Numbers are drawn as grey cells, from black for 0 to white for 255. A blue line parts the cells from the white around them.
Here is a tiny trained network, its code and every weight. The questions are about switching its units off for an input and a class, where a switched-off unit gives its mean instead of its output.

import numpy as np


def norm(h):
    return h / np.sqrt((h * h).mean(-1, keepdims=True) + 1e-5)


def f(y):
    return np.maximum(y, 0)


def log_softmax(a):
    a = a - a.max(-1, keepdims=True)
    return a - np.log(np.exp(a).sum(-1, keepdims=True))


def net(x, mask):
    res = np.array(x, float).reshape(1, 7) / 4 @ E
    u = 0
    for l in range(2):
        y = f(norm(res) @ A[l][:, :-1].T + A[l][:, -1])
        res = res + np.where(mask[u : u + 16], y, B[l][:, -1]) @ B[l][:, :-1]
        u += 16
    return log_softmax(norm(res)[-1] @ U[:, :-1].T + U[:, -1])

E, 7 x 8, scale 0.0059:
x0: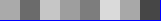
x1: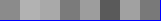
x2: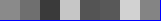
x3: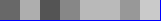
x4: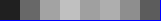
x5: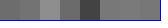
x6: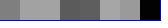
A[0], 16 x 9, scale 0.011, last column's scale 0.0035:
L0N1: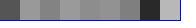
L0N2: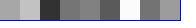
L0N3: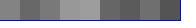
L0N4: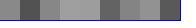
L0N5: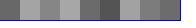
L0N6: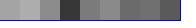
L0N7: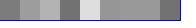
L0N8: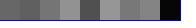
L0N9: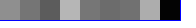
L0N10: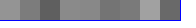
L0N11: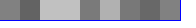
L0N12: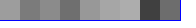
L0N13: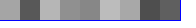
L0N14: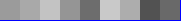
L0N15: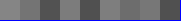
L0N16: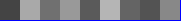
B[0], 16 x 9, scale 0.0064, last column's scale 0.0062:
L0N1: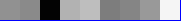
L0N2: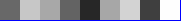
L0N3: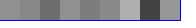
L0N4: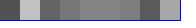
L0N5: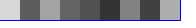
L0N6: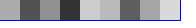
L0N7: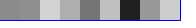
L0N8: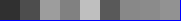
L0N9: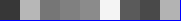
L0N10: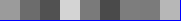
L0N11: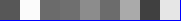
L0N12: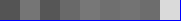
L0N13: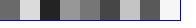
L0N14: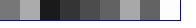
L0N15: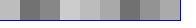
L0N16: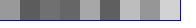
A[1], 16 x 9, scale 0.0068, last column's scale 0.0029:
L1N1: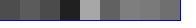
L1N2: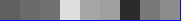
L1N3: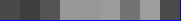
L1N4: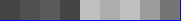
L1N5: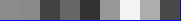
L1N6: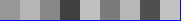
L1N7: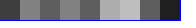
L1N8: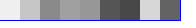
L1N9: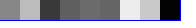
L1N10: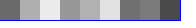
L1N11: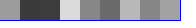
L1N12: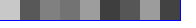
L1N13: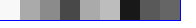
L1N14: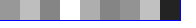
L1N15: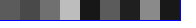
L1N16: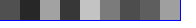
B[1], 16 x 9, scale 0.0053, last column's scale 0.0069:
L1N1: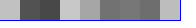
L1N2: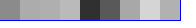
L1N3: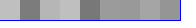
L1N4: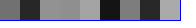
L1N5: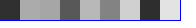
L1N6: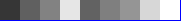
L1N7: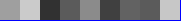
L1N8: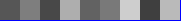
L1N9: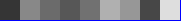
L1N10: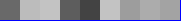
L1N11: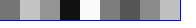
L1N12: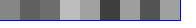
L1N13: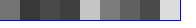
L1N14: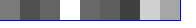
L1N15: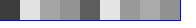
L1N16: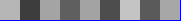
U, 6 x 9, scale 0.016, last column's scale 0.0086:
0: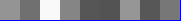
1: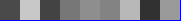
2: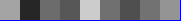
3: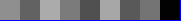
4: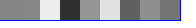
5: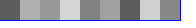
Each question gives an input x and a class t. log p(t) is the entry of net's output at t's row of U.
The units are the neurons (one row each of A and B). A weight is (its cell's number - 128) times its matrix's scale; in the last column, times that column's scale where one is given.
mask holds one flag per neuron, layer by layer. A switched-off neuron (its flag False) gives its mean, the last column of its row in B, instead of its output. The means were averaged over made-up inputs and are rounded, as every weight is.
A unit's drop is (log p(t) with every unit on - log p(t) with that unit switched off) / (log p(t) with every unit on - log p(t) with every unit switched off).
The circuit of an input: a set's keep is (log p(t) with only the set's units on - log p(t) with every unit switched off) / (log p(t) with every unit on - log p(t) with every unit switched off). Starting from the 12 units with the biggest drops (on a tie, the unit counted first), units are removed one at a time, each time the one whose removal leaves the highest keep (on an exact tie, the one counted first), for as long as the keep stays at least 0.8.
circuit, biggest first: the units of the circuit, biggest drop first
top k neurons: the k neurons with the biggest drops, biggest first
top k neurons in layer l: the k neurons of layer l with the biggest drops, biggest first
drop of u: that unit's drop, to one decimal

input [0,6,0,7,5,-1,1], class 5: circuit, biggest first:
L0N7, L1N14
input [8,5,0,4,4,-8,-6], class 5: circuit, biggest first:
L0N7
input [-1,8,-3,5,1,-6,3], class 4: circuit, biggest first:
L0N7, L0N13
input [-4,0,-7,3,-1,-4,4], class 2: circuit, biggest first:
L0N6, L0N2
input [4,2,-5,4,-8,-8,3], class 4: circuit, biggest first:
L0N7, L0N6
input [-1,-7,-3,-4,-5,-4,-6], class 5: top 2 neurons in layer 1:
L1N2, L1N15
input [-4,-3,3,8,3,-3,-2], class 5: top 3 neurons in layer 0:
L0N14, L0N13, L0N11
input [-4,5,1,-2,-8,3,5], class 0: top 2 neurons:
L0N2, L0N1
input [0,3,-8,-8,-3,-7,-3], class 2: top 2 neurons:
L1N13, L0N2
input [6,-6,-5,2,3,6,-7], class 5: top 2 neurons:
L0N14, L0N2
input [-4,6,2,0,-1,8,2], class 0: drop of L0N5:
0.3
